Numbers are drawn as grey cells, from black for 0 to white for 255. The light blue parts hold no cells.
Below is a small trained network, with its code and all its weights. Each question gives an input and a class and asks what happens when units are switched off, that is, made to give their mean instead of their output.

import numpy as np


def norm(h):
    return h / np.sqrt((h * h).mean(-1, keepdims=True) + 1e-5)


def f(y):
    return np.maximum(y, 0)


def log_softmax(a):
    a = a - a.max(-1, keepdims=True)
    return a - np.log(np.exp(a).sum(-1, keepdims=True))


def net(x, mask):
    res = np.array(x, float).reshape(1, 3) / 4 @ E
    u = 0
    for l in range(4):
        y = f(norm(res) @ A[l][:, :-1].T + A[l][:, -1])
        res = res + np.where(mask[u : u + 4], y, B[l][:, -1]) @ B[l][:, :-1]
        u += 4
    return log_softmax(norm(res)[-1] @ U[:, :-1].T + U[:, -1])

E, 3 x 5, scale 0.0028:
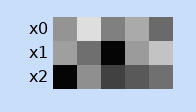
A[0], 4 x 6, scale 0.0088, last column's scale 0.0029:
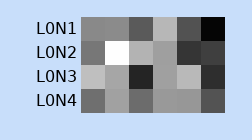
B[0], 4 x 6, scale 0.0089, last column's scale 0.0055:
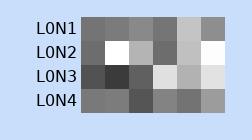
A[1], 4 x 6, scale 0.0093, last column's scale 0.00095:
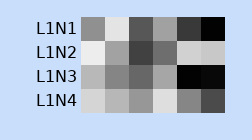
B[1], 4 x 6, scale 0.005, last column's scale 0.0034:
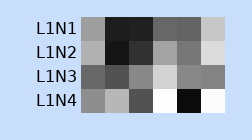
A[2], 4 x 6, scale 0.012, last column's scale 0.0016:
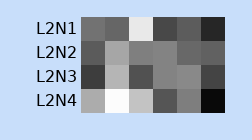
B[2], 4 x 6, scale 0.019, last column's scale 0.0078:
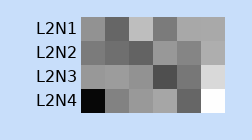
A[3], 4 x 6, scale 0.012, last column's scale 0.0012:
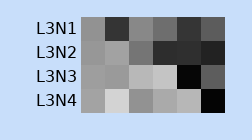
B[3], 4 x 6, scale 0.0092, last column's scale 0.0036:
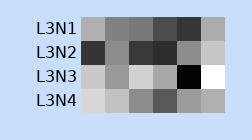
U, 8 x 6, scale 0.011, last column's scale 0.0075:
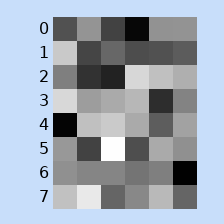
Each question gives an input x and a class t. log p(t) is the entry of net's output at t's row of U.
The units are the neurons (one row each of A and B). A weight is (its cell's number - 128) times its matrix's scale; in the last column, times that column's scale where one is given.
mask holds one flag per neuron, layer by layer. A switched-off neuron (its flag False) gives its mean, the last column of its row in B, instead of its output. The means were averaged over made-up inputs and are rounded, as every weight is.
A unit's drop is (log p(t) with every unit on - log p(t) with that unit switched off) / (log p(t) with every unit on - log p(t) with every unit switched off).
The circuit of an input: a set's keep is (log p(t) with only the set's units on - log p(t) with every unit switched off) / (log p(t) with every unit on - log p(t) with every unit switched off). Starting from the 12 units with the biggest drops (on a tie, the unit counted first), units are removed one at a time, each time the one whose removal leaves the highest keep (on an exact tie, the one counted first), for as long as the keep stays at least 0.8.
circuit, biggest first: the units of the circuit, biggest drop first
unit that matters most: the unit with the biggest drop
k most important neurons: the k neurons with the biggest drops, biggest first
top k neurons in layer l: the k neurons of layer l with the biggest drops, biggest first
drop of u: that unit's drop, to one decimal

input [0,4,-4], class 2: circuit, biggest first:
(L0N3; L2N4)
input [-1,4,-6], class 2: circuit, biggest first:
(L0N3; L2N4)
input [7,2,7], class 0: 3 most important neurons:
(L2N3; L3N2; L2N4)
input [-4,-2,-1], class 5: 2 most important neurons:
(L0N2; L0N3)
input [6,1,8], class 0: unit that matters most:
L1N1
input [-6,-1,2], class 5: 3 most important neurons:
(L0N2; L1N4; L0N3)
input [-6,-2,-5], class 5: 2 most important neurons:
(L0N2; L0N3)
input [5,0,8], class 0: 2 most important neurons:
(L1N1; L2N3)
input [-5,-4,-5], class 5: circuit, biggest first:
(L0N2; L2N1; L0N3; L2N4)
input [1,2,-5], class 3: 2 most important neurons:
(L1N4; L2N4)
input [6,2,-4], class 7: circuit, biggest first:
(L2N4; L3N4)
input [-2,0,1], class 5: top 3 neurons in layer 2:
(L2N4; L2N3; L2N1)
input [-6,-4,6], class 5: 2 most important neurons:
(L2N1; L0N2)
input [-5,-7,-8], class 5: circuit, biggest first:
(L2N1; L0N3)
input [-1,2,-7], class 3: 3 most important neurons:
(L1N4; L2N4; L3N3)
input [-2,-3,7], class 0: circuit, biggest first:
(L2N4; L2N3; L3N2)
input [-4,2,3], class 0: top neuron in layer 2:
(L2N4)
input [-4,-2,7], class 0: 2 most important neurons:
(L0N2; L2N4)
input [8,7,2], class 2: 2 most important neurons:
(L0N2; L2N4)
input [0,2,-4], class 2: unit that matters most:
L0N3
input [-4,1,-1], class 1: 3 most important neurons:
(L2N4; L0N3; L0N2)
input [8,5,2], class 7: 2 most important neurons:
(L2N4; L3N4)
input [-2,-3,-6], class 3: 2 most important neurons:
(L0N2; L2N4)
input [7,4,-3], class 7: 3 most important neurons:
(L2N4; L3N4; L0N3)
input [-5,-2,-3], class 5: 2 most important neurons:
(L0N2; L0N3)
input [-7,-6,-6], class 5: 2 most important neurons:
(L0N2; L2N1)
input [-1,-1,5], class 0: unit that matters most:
L0N2
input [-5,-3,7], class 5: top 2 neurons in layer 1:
(L1N4; L1N2)
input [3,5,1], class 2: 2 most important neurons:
(L2N4; L0N2)
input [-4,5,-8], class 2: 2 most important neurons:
(L0N3; L2N4)
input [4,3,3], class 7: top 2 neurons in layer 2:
(L2N4; L2N3)
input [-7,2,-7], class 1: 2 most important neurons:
(L2N4; L0N2)
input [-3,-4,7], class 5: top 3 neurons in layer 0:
(L0N3; L0N2; L0N4)
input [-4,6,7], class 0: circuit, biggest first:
(L2N4)
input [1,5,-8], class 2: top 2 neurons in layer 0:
(L0N3; L0N2)
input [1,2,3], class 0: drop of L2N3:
0.4
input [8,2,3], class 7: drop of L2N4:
0.3
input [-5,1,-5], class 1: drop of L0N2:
0.3
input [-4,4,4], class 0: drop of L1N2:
0.2
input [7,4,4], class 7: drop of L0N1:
0.0
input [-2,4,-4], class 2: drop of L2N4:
0.1
